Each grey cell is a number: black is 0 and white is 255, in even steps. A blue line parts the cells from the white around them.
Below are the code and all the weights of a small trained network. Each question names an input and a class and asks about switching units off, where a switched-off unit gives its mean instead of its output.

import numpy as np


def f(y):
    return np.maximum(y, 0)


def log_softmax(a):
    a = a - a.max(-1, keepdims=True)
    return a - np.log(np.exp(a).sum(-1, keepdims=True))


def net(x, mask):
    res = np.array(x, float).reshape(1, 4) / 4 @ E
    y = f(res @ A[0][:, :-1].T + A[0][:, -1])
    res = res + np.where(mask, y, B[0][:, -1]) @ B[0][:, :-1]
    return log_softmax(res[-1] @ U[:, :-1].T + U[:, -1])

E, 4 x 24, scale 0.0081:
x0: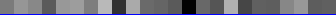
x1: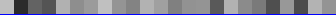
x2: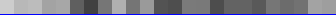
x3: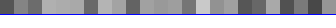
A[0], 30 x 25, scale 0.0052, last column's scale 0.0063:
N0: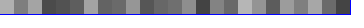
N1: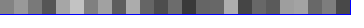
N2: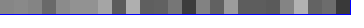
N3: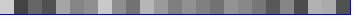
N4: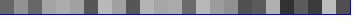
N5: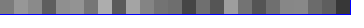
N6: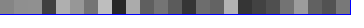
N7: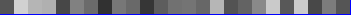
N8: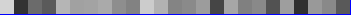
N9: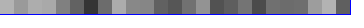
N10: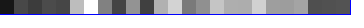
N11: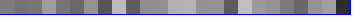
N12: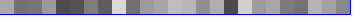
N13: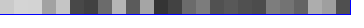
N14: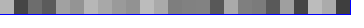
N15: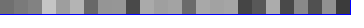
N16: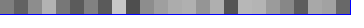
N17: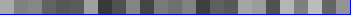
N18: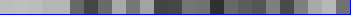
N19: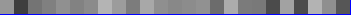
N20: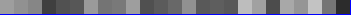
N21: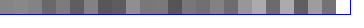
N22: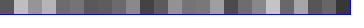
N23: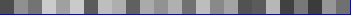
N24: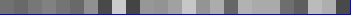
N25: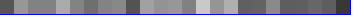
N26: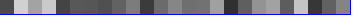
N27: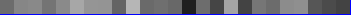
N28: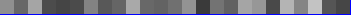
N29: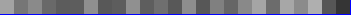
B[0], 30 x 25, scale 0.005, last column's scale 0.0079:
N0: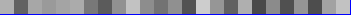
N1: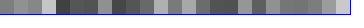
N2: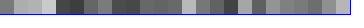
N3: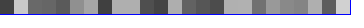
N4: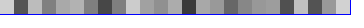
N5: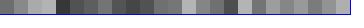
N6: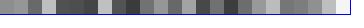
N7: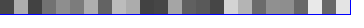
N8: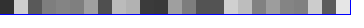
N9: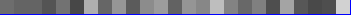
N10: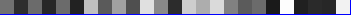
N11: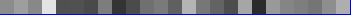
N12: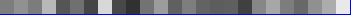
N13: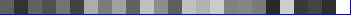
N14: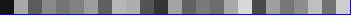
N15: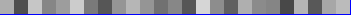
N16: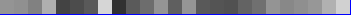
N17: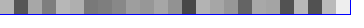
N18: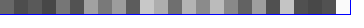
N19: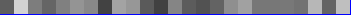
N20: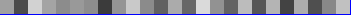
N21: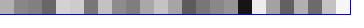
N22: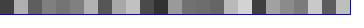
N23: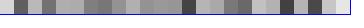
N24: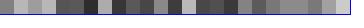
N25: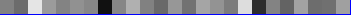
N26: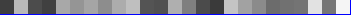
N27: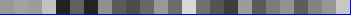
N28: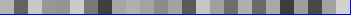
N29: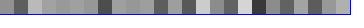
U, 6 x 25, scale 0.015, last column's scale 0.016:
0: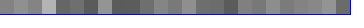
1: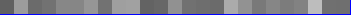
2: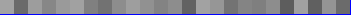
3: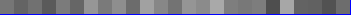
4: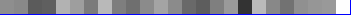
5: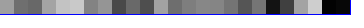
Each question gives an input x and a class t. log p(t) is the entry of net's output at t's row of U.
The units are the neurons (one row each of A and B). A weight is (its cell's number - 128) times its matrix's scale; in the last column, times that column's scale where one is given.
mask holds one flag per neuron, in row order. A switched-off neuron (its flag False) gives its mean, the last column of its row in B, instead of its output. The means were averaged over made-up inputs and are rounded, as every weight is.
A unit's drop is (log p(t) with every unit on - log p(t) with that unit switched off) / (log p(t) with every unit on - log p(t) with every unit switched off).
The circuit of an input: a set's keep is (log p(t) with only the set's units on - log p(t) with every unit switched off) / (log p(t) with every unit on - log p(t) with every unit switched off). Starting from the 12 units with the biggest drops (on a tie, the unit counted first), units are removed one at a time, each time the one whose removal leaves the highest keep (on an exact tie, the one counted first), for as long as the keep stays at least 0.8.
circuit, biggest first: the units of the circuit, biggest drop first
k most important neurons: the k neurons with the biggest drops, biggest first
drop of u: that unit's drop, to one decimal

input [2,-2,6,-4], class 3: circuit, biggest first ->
[N13]
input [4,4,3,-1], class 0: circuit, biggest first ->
[N6, N1]
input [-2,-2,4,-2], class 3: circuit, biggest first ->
[N13, N18]
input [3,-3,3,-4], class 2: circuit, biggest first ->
[N8, N17]
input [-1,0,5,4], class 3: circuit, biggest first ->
[N13, N18]
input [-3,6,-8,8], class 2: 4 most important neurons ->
[N23, N4, N15, N13]
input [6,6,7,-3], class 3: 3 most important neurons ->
[N13, N18, N9]
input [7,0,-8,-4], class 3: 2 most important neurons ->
[N10, N12]
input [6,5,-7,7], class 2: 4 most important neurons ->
[N23, N4, N13, N15]
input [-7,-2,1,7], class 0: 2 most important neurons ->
[N24, N16]
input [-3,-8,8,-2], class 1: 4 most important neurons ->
[N7, N26, N22, N10]
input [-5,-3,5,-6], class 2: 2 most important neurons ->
[N17, N28]
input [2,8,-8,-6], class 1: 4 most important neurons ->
[N8, N14, N3, N13]
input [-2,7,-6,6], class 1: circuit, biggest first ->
[N8]
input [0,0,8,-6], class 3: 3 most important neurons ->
[N13, N18, N9]
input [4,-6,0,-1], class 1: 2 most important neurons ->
[N26, N7]
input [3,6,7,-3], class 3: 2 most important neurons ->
[N13, N18]
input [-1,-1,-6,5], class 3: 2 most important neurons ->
[N10, N17]
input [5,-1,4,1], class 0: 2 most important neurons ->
[N10, N6]
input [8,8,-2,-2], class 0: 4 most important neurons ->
[N6, N27, N1, N2]
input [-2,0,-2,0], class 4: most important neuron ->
[N13]
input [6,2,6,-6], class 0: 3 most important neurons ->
[N6, N10, N1]
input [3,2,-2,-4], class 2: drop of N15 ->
-0.1
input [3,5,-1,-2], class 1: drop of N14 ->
0.1
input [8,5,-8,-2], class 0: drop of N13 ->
0.2
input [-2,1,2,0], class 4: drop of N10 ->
0.4
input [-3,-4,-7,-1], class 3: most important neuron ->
[N10]
